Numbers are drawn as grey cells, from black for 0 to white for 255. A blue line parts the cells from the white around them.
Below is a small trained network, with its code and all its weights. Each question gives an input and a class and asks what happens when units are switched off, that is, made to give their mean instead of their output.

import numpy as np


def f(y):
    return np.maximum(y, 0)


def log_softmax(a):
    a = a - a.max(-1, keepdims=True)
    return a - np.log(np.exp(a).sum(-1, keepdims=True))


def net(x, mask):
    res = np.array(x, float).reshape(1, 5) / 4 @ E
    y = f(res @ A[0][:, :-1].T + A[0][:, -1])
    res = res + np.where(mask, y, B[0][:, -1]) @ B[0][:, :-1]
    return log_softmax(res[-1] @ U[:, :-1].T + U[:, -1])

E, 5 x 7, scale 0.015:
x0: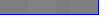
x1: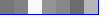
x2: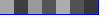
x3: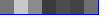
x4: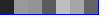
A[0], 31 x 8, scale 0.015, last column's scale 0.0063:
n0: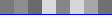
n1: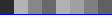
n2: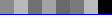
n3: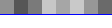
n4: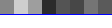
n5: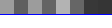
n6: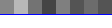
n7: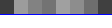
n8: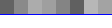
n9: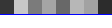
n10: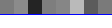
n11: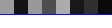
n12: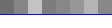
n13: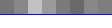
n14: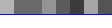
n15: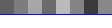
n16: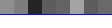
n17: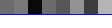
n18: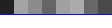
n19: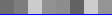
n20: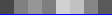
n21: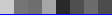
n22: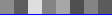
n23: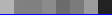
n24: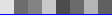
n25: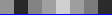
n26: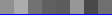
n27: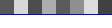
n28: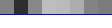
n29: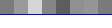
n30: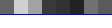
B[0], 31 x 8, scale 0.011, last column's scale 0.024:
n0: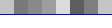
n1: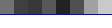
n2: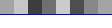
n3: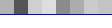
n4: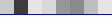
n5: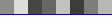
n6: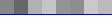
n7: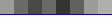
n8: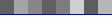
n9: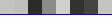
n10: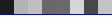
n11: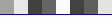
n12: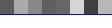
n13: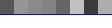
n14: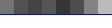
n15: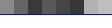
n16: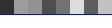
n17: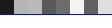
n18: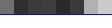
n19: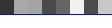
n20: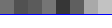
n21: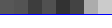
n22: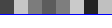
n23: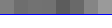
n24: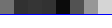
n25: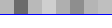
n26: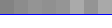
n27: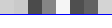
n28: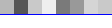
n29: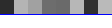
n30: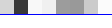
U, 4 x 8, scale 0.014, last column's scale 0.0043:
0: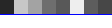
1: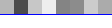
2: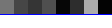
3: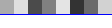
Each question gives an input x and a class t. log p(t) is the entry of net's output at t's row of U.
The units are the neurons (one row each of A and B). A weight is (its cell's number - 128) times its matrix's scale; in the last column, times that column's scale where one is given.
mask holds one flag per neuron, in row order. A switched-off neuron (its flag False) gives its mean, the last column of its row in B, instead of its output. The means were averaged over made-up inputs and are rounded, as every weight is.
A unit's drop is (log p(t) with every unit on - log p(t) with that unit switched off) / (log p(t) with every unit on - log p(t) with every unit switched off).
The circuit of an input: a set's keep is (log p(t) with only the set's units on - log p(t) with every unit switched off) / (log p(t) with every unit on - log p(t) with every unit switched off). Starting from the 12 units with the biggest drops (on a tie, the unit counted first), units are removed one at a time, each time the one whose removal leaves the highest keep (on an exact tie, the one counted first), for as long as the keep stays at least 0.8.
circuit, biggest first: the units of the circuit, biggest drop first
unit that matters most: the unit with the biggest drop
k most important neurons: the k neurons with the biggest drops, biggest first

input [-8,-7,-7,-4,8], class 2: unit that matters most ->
n18
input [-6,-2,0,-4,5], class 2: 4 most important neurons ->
n30; n4; n18; n20
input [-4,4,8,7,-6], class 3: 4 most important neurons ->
n11; n5; n22; n28
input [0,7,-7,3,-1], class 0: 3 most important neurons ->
n19; n29; n12
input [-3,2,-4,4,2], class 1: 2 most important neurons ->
n11; n30
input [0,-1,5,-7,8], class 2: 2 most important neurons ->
n15; n30
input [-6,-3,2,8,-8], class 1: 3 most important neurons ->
n30; n4; n6
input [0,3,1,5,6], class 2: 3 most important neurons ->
n18; n1; n15
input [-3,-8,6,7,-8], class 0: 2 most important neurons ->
n17; n16
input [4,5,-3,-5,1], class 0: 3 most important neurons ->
n30; n19; n4
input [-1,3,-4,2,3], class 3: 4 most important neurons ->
n9; n17; n27; n10
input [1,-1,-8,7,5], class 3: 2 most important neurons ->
n9; n27
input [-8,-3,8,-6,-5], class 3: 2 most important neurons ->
n11; n5
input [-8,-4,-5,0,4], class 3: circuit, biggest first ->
n9
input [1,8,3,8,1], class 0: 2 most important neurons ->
n22; n19
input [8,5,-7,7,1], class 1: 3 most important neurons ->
n30; n4; n11
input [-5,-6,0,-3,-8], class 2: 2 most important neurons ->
n24; n21
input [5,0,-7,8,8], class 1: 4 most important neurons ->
n30; n4; n24; n6
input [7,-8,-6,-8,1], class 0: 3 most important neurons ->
n10; n17; n16
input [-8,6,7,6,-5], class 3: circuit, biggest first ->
n11
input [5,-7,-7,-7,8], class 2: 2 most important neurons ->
n18; n1
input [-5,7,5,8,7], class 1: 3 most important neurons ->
n30; n4; n17
